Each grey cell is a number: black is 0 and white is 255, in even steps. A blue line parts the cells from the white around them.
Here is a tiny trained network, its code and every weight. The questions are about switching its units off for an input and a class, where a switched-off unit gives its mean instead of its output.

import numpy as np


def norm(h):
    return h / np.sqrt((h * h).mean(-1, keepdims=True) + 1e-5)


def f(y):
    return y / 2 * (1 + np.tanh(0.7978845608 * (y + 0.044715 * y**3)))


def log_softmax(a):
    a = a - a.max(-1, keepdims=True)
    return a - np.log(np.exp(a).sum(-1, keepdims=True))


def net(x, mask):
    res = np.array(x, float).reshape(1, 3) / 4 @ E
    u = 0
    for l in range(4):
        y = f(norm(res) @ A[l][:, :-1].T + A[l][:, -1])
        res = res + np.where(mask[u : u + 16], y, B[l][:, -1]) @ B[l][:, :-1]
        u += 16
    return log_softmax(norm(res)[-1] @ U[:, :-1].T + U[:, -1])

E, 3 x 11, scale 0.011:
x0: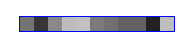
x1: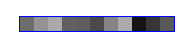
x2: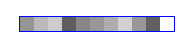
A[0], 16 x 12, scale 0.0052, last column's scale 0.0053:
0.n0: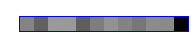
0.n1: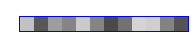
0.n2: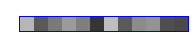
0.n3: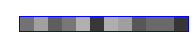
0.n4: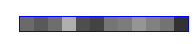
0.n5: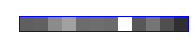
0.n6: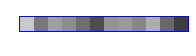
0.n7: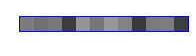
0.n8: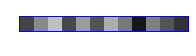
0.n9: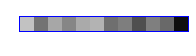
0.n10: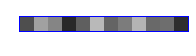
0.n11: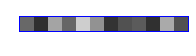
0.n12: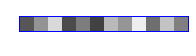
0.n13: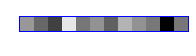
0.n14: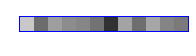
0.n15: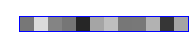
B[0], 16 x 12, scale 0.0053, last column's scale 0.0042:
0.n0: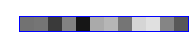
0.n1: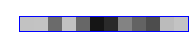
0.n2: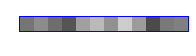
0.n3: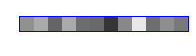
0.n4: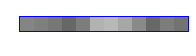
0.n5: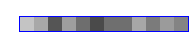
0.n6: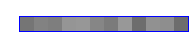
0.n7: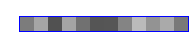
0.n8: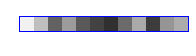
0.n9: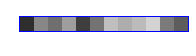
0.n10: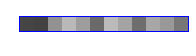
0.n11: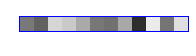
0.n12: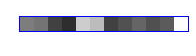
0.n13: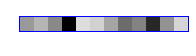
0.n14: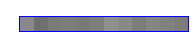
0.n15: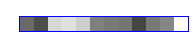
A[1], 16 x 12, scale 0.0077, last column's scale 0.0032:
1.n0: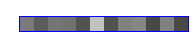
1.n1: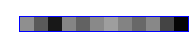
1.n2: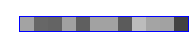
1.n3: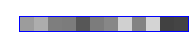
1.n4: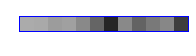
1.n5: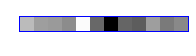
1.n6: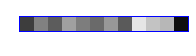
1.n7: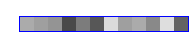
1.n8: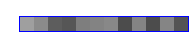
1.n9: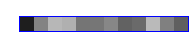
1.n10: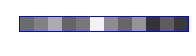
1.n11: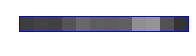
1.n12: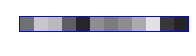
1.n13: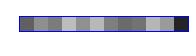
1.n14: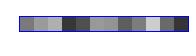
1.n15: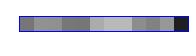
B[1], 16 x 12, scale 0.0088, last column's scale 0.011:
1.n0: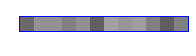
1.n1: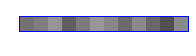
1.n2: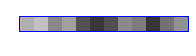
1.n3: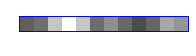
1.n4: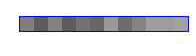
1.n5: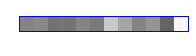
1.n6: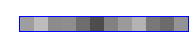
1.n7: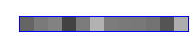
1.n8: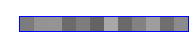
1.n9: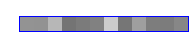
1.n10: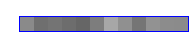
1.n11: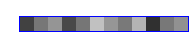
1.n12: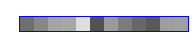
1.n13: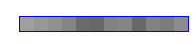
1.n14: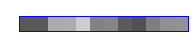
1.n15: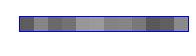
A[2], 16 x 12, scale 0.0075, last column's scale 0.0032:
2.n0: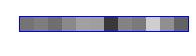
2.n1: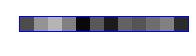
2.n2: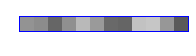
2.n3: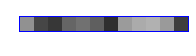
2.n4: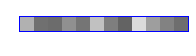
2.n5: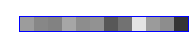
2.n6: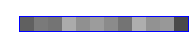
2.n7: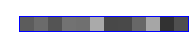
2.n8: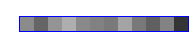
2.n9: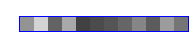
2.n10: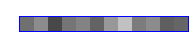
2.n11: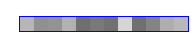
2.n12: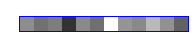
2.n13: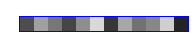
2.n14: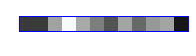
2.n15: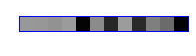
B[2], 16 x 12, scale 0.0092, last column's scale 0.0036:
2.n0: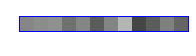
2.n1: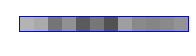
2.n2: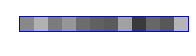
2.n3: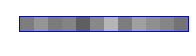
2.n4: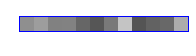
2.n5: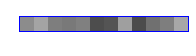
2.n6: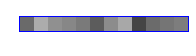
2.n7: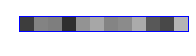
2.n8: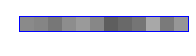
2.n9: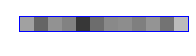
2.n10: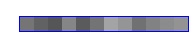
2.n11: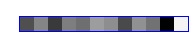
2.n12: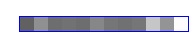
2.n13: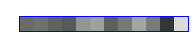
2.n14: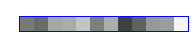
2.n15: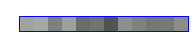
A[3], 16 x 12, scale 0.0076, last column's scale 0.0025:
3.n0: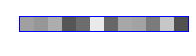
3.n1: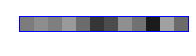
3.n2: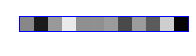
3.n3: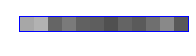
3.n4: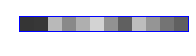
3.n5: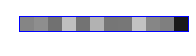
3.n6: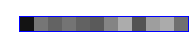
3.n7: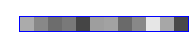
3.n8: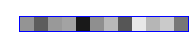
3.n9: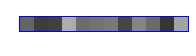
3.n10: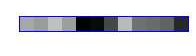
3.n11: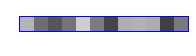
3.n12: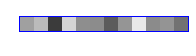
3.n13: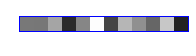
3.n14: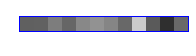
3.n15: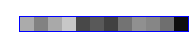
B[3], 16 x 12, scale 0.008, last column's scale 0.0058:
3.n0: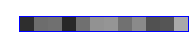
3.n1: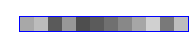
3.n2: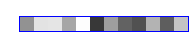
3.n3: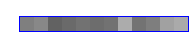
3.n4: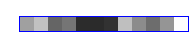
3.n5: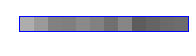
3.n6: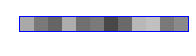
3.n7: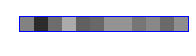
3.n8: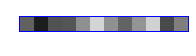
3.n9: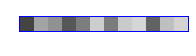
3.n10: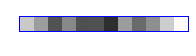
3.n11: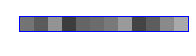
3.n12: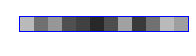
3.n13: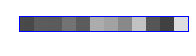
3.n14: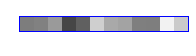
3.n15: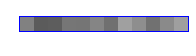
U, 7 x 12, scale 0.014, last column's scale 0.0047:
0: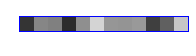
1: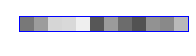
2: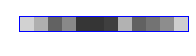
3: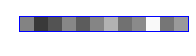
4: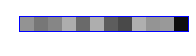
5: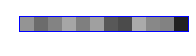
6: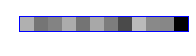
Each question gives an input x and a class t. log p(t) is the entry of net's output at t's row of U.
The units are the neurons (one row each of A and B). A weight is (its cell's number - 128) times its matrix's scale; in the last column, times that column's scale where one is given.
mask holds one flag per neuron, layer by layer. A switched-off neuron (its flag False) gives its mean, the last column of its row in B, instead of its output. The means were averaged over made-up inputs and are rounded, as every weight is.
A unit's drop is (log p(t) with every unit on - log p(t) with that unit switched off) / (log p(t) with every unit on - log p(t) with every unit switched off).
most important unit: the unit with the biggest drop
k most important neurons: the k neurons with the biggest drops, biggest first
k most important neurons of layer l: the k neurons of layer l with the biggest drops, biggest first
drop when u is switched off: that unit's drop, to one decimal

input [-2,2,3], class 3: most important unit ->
0.n12
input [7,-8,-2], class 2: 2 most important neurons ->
[0.n15 1.n6]
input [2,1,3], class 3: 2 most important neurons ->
[0.n12 2.n12]
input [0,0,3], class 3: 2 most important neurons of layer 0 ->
[0.n12 0.n13]
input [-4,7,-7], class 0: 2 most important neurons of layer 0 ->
[0.n1 0.n13]
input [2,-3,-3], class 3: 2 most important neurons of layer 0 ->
[0.n13 0.n12]
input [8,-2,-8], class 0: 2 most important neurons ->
[0.n15 2.n7]
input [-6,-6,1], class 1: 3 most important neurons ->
[1.n3 1.n12 1.n14]
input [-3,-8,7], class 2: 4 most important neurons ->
[0.n13 1.n6 1.n2 2.n4]
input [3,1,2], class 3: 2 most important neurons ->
[1.n5 2.n12]
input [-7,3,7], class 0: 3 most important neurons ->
[1.n7 0.n12 0.n11]
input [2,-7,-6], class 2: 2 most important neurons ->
[0.n12 0.n1]
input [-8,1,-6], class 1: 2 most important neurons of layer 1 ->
[1.n3 1.n12]
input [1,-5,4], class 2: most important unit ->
0.n13
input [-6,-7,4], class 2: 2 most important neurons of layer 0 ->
[0.n11 0.n1]
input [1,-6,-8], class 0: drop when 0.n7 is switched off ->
0.0
